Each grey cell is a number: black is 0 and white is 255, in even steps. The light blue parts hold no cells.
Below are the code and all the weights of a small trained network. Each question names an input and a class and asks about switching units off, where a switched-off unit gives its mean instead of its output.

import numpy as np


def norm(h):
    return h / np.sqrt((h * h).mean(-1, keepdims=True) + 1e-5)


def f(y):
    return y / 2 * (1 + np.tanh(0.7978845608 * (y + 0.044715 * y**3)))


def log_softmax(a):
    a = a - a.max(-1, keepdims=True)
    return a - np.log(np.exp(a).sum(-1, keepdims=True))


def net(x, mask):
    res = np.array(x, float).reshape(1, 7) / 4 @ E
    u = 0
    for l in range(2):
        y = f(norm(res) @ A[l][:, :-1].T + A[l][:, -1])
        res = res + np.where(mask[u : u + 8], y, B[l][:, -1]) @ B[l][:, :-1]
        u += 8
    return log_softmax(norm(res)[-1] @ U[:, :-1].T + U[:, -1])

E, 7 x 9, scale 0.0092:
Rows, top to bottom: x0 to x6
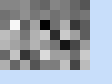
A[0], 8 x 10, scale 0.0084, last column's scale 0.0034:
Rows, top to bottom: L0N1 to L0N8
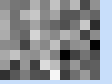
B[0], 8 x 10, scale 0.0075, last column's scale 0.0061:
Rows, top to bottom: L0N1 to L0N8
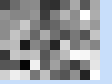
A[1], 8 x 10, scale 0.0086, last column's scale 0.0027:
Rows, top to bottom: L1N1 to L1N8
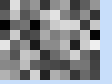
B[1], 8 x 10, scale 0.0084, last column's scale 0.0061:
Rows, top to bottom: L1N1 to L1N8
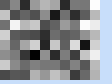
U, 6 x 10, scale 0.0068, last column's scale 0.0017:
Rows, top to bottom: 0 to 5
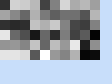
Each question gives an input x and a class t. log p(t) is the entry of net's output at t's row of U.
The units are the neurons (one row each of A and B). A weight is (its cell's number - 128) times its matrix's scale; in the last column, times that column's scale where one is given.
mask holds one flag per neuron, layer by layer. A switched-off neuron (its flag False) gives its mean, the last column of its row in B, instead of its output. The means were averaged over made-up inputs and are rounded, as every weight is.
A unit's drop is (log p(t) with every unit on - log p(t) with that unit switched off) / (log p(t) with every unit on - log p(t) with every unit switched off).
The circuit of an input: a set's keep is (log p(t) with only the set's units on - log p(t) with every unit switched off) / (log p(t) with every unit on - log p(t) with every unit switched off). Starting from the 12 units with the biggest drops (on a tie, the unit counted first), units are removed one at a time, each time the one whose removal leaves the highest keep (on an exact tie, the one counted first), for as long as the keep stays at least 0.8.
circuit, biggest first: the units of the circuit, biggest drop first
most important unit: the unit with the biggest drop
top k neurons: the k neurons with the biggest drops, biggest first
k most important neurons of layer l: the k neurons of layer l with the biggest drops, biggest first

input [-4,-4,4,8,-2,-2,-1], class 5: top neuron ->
L0N4
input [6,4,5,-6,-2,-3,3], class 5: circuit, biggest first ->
L0N8; L0N7
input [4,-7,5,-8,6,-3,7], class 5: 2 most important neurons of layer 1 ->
L1N7; L1N3
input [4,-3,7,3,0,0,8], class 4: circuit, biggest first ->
L1N5; L1N6
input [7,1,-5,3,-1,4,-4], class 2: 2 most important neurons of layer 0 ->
L0N7; L0N8
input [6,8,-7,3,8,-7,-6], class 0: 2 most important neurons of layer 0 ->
L0N6; L0N2
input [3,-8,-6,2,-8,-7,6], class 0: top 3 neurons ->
L1N3; L0N8; L1N2
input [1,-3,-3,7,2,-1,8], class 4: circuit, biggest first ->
L1N5; L0N8
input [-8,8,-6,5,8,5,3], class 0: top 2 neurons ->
L0N6; L0N3
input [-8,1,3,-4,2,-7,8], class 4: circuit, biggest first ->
L1N5; L0N1
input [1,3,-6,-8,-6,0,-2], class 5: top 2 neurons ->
L0N8; L0N6
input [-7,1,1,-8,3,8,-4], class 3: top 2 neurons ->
L1N2; L1N4
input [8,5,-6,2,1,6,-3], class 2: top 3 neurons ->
L0N7; L0N8; L1N6
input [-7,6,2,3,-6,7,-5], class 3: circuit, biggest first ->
L1N4
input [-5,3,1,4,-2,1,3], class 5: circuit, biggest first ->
L0N7; L1N3
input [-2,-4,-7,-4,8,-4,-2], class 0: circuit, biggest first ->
L0N6; L0N2
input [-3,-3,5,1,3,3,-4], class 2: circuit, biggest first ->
L0N8; L1N8
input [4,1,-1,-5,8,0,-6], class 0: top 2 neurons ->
L0N6; L0N2
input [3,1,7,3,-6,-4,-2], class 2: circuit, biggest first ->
L1N1; L1N8
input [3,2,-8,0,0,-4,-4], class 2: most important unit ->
L0N7
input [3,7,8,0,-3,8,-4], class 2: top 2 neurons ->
L1N1; L1N8
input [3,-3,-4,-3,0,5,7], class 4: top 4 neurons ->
L1N5; L1N6; L0N6; L0N4
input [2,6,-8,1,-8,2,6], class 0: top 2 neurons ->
L1N3; L1N1
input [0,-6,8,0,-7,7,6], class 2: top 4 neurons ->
L1N1; L1N8; L0N6; L0N8
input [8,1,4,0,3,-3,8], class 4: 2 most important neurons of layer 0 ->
L0N7; L0N1
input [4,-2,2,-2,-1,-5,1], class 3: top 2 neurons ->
L0N7; L1N6
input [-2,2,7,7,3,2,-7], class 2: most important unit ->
L0N8
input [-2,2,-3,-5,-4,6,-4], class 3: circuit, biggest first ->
L1N2; L1N4
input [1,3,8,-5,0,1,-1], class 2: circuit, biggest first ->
L1N8; L1N1
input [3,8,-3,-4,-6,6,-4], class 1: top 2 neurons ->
L1N2; L0N7
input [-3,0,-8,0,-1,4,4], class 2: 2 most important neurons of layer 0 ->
L0N7; L0N8
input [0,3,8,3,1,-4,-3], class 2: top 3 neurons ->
L1N8; L0N8; L1N1
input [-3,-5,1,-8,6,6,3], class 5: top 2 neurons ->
L0N8; L0N7
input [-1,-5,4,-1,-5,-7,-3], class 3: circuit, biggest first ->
L1N6
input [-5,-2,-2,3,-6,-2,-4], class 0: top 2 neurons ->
L1N3; L0N8
